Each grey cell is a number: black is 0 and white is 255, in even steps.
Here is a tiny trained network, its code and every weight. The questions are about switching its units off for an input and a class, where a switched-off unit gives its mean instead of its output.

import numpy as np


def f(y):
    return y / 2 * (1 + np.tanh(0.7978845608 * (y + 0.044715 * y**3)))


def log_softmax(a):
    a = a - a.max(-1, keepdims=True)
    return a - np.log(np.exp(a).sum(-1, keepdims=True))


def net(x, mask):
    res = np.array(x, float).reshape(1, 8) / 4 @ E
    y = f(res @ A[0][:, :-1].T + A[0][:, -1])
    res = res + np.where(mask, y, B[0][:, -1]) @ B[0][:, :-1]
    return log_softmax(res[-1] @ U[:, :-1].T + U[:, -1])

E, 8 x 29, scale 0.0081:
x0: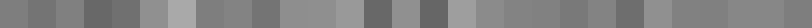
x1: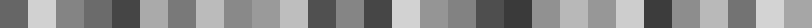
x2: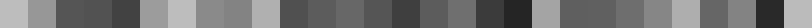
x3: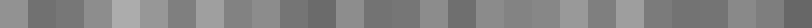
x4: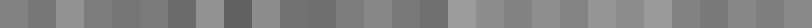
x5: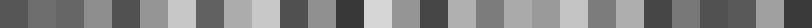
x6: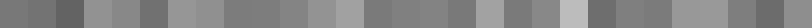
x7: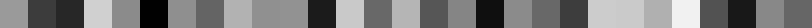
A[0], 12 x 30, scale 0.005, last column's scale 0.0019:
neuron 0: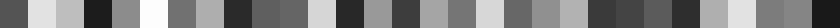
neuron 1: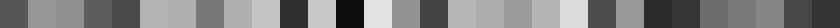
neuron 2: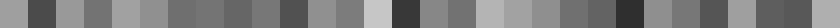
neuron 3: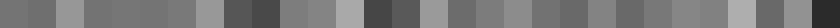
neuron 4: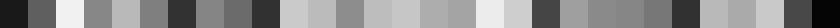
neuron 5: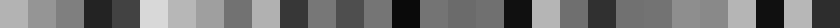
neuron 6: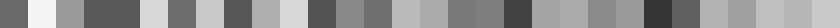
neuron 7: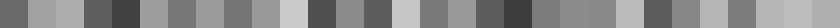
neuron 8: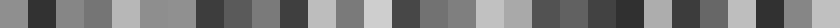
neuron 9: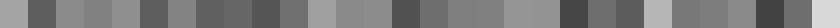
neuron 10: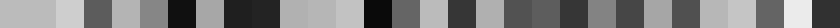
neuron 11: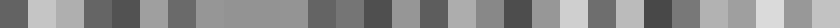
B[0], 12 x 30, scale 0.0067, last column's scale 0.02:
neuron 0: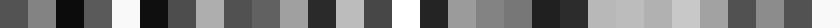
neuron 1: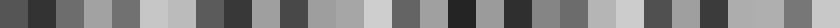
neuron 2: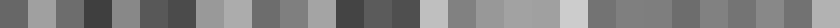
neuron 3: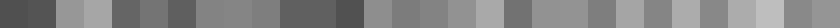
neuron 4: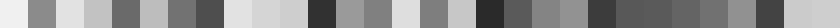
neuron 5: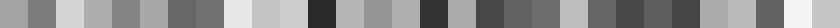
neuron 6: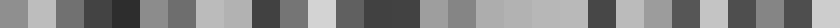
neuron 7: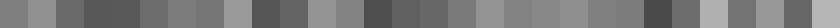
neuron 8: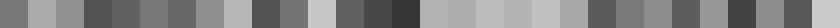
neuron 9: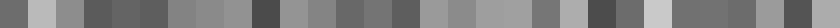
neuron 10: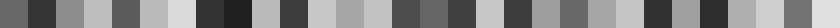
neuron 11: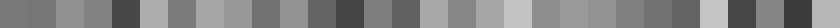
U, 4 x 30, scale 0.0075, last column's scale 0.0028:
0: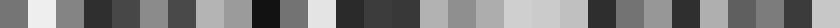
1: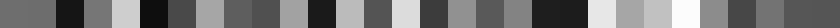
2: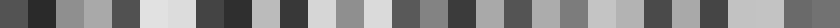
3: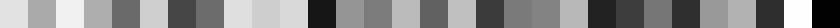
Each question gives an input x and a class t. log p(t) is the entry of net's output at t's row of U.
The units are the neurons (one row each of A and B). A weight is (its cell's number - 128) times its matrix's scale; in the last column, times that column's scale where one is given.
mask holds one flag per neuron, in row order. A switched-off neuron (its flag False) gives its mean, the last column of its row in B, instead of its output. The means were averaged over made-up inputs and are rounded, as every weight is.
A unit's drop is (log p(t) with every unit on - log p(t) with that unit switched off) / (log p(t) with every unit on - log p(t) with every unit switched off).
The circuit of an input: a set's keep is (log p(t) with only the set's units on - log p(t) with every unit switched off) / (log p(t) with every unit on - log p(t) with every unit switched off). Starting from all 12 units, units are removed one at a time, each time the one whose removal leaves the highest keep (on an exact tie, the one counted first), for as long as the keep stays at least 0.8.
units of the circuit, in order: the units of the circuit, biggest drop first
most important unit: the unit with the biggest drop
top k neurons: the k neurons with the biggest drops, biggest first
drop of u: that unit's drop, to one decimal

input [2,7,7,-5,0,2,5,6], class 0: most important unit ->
neuron 0
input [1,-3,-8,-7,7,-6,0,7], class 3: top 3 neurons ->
(neuron 0; neuron 4; neuron 1)
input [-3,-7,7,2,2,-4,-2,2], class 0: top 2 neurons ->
(neuron 4; neuron 8)
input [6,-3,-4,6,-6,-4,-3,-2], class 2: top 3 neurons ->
(neuron 10; neuron 5; neuron 6)
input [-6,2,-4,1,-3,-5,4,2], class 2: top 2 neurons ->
(neuron 0; neuron 5)
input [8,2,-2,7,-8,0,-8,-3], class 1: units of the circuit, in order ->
(neuron 8; neuron 0)
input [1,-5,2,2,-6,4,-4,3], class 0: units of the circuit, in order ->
(neuron 0; neuron 10)
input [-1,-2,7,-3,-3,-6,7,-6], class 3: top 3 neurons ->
(neuron 5; neuron 1; neuron 8)
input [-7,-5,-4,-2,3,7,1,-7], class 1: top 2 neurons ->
(neuron 0; neuron 10)
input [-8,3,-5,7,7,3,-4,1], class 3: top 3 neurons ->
(neuron 10; neuron 0; neuron 4)
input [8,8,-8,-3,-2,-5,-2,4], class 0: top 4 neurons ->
(neuron 6; neuron 5; neuron 7; neuron 11)
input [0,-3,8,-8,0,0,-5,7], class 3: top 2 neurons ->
(neuron 0; neuron 5)
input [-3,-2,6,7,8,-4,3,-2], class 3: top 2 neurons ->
(neuron 5; neuron 1)
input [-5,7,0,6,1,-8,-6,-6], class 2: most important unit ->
neuron 10
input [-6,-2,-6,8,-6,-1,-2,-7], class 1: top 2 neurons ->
(neuron 0; neuron 5)
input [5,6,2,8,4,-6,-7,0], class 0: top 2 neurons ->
(neuron 6; neuron 1)
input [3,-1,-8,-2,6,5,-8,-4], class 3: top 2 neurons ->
(neuron 4; neuron 10)
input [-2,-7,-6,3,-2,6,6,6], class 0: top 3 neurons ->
(neuron 0; neuron 10; neuron 5)
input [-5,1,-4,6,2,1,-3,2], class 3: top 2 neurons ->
(neuron 0; neuron 10)
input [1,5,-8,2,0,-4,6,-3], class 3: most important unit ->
neuron 4
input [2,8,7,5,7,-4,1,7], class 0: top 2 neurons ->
(neuron 0; neuron 4)
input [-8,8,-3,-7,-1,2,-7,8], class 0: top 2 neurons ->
(neuron 0; neuron 7)
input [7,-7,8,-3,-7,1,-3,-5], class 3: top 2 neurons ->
(neuron 5; neuron 6)
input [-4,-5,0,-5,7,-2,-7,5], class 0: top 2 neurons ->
(neuron 0; neuron 9)
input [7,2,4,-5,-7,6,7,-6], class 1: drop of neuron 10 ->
0.6
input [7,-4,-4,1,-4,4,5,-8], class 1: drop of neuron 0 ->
1.4
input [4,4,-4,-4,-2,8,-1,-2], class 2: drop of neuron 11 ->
0.0
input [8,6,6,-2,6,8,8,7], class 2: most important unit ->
neuron 0
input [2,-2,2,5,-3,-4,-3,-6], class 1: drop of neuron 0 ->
1.7
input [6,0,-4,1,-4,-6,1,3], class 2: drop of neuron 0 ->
0.9
